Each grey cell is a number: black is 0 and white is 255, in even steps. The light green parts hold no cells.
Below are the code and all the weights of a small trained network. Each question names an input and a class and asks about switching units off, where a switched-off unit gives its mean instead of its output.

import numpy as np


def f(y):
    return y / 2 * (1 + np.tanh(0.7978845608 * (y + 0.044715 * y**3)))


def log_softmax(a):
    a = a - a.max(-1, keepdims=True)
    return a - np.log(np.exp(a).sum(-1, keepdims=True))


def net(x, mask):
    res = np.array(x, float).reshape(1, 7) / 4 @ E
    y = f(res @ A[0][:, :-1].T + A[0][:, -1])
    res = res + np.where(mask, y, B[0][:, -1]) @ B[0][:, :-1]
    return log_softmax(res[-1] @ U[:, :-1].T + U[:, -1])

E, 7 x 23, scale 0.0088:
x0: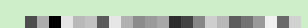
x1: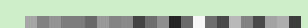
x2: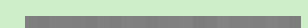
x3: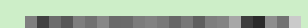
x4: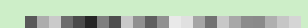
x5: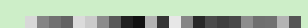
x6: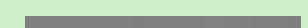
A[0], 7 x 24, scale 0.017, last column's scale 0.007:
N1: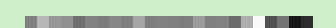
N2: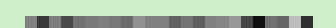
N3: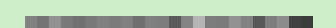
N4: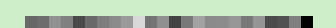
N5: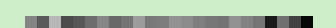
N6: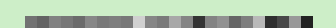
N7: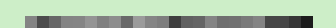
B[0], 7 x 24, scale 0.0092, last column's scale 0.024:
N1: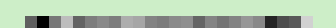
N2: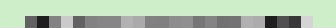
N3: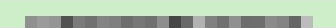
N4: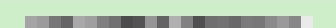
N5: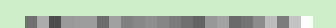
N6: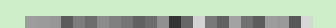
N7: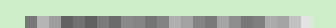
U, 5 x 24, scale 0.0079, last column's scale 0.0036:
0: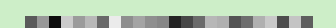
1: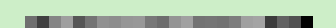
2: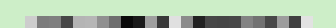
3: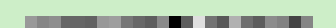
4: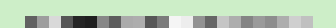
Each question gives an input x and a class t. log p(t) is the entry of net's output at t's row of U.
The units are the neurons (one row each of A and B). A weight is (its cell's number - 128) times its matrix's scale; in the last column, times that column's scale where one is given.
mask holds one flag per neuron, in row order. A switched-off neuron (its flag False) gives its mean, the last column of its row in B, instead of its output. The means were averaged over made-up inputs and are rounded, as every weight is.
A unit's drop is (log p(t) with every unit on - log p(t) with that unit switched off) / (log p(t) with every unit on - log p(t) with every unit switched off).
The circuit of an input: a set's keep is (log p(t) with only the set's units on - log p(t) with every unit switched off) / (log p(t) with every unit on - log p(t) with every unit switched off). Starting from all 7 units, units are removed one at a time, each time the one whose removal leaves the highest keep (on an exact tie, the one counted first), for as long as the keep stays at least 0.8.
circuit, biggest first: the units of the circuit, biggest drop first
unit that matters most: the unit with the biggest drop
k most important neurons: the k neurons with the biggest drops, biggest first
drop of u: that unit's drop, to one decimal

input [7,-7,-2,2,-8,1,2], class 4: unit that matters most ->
N7
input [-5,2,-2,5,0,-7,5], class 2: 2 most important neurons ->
N4; N1
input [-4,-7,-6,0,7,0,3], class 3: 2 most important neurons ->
N6; N7
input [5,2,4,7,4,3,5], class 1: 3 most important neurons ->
N5; N2; N7
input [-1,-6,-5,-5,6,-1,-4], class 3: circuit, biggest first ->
N6; N7
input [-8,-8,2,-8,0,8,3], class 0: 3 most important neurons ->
N5; N4; N2
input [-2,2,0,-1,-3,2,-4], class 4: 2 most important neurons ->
N4; N6
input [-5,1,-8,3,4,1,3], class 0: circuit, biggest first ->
N5; N7
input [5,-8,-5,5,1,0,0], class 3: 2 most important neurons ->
N6; N5
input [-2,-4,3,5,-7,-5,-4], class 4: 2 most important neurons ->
N7; N1
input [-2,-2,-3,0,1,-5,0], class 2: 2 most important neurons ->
N4; N7
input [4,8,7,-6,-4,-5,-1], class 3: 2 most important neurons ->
N3; N5
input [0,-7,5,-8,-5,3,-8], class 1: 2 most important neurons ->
N1; N3
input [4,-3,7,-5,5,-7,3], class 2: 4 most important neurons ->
N4; N5; N7; N2
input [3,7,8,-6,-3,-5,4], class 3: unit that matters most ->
N3
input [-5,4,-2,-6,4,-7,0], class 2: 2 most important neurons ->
N4; N2
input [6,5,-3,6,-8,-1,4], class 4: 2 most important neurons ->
N7; N5
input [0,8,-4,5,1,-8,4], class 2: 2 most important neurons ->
N4; N6
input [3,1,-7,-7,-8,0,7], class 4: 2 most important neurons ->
N7; N2
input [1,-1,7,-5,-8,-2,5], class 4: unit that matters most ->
N7
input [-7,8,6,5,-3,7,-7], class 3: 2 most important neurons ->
N3; N4
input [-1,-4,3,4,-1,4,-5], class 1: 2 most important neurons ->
N4; N2
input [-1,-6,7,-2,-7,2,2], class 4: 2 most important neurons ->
N7; N3
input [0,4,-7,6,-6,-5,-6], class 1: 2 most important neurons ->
N2; N6
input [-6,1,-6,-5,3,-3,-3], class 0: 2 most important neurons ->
N5; N2
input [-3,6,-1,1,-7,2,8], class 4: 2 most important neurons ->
N7; N6
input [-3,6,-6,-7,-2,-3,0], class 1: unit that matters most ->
N1
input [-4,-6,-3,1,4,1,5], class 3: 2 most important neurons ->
N6; N7
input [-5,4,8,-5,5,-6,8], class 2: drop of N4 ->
0.8
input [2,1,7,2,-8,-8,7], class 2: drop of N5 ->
0.0
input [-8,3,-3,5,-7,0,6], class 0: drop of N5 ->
1.3
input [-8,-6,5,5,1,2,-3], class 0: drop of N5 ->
1.1
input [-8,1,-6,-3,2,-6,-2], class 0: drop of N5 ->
1.1
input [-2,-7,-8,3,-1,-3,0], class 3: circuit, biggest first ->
N6
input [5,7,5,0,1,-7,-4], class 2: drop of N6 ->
0.2
